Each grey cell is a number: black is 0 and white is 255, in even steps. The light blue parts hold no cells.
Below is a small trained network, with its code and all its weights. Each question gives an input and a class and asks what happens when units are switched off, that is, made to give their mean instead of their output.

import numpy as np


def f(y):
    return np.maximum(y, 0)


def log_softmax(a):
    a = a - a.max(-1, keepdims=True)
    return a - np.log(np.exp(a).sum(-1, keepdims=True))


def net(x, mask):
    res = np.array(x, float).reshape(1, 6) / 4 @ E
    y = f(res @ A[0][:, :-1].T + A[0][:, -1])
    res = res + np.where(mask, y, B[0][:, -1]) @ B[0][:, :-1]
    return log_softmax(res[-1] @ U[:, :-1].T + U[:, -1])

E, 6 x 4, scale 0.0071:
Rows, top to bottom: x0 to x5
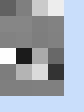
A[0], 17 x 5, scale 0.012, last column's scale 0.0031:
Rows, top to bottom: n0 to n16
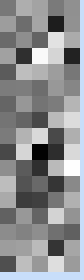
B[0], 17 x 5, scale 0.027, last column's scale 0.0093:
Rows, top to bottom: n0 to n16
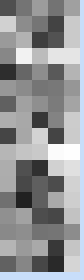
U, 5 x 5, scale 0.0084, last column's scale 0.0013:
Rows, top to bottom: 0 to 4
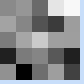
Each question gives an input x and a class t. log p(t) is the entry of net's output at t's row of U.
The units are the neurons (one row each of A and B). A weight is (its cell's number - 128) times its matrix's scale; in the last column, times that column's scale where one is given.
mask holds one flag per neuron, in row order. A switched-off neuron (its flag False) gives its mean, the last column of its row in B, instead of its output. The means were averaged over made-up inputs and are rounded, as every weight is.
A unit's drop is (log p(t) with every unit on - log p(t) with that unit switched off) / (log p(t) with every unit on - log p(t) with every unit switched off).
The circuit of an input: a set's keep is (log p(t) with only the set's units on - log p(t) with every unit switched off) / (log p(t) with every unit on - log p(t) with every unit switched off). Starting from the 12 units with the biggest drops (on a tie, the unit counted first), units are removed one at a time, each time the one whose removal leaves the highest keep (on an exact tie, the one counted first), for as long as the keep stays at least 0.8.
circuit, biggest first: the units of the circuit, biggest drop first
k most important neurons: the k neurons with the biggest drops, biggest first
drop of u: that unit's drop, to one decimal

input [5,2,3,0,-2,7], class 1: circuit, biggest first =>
n9
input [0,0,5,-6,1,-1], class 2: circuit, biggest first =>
n9; n10
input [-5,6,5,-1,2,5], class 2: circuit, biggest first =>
n9; n10
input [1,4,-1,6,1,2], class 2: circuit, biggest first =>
n3; n10
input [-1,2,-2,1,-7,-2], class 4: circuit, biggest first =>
n3; n12
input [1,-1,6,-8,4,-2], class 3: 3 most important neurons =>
n16; n4; n3
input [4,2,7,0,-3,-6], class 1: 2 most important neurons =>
n9; n16
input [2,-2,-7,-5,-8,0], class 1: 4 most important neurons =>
n16; n13; n2; n3
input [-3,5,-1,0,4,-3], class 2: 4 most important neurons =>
n16; n2; n13; n7
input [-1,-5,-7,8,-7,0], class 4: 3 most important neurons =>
n12; n9; n11
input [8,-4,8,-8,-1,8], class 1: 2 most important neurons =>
n2; n13
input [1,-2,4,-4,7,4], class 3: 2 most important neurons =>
n3; n4
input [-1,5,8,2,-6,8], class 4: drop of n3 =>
0.2
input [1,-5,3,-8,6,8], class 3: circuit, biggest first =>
n4
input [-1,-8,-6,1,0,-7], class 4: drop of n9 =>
0.2
